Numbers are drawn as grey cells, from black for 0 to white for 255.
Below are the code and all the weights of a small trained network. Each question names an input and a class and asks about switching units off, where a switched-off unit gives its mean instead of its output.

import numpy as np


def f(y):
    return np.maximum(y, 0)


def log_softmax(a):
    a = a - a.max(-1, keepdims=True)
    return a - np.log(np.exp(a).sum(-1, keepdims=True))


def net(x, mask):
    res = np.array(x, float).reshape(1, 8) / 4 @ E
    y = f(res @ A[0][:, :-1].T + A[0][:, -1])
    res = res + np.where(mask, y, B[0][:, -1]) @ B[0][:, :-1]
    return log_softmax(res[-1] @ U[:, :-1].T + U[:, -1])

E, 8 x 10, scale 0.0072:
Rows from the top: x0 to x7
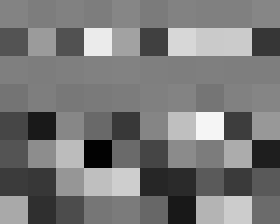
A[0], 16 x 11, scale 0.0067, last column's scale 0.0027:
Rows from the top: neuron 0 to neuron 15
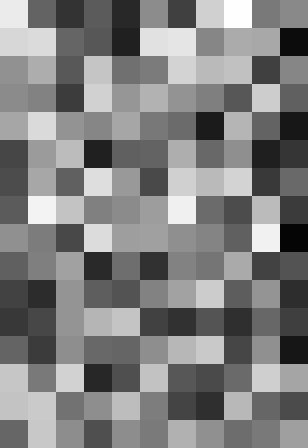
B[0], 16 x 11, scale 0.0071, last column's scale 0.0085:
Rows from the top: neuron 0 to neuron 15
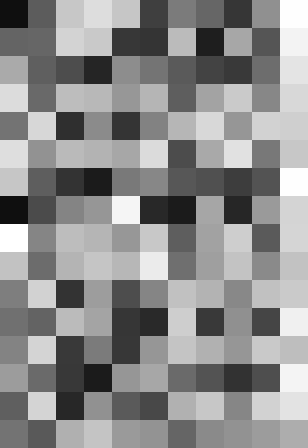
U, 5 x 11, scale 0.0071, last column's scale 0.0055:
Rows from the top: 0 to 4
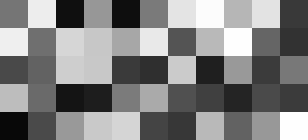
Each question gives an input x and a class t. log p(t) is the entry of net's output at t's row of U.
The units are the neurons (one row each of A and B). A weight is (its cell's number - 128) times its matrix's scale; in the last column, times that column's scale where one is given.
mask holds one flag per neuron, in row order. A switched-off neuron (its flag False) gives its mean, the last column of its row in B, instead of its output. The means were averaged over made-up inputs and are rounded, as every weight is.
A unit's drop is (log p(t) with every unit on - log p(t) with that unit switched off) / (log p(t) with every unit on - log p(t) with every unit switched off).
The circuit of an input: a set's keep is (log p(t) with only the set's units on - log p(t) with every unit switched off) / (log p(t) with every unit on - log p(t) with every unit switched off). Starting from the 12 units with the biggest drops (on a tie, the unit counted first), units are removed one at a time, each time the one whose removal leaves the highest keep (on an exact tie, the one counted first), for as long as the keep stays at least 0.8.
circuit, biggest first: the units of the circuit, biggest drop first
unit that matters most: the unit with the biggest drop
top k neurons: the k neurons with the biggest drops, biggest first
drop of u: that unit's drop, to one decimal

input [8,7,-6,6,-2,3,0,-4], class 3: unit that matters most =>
neuron 6
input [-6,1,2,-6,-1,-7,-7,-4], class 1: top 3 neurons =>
(neuron 8; neuron 3; neuron 11)
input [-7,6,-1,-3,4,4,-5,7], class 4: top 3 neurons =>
(neuron 0; neuron 13; neuron 11)
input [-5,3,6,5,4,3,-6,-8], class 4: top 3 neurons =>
(neuron 7; neuron 11; neuron 15)
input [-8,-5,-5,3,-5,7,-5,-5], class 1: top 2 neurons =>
(neuron 5; neuron 9)
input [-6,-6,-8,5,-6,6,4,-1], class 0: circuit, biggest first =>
(neuron 4; neuron 14)
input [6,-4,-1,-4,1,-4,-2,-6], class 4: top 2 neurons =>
(neuron 7; neuron 6)
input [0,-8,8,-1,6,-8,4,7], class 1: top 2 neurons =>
(neuron 8; neuron 3)
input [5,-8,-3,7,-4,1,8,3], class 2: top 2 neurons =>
(neuron 11; neuron 6)
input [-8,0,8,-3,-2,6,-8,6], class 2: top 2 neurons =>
(neuron 0; neuron 1)
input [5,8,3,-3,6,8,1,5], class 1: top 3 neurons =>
(neuron 9; neuron 5; neuron 13)
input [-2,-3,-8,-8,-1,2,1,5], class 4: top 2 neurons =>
(neuron 6; neuron 0)
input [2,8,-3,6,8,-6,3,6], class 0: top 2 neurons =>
(neuron 10; neuron 12)
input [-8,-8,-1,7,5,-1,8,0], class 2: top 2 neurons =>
(neuron 11; neuron 6)
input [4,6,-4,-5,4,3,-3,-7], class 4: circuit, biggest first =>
(neuron 7)
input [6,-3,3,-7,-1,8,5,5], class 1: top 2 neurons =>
(neuron 9; neuron 5)
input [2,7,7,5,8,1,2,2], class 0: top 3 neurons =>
(neuron 10; neuron 12; neuron 13)
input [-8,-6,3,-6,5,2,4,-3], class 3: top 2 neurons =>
(neuron 13; neuron 14)
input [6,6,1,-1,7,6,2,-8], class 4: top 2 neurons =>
(neuron 7; neuron 4)
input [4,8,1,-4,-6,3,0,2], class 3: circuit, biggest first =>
(neuron 6)
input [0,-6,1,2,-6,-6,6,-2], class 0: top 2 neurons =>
(neuron 14; neuron 4)
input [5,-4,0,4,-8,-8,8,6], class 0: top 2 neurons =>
(neuron 14; neuron 4)
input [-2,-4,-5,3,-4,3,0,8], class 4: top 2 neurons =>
(neuron 0; neuron 6)
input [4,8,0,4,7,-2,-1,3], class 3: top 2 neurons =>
(neuron 6; neuron 2)
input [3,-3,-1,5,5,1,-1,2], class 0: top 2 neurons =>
(neuron 10; neuron 6)
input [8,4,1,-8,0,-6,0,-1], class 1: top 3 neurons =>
(neuron 8; neuron 3; neuron 13)
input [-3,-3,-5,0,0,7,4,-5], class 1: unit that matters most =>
neuron 5
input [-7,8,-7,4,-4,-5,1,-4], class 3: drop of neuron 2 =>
0.1
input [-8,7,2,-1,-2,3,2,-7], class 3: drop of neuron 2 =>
0.2
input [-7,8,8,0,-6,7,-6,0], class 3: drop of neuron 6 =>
1.6
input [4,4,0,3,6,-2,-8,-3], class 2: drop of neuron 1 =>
1.2
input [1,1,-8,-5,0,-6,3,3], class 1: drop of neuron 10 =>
0.0
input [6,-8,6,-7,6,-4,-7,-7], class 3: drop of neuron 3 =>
-0.1
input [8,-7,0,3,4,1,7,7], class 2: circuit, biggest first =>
(neuron 11)
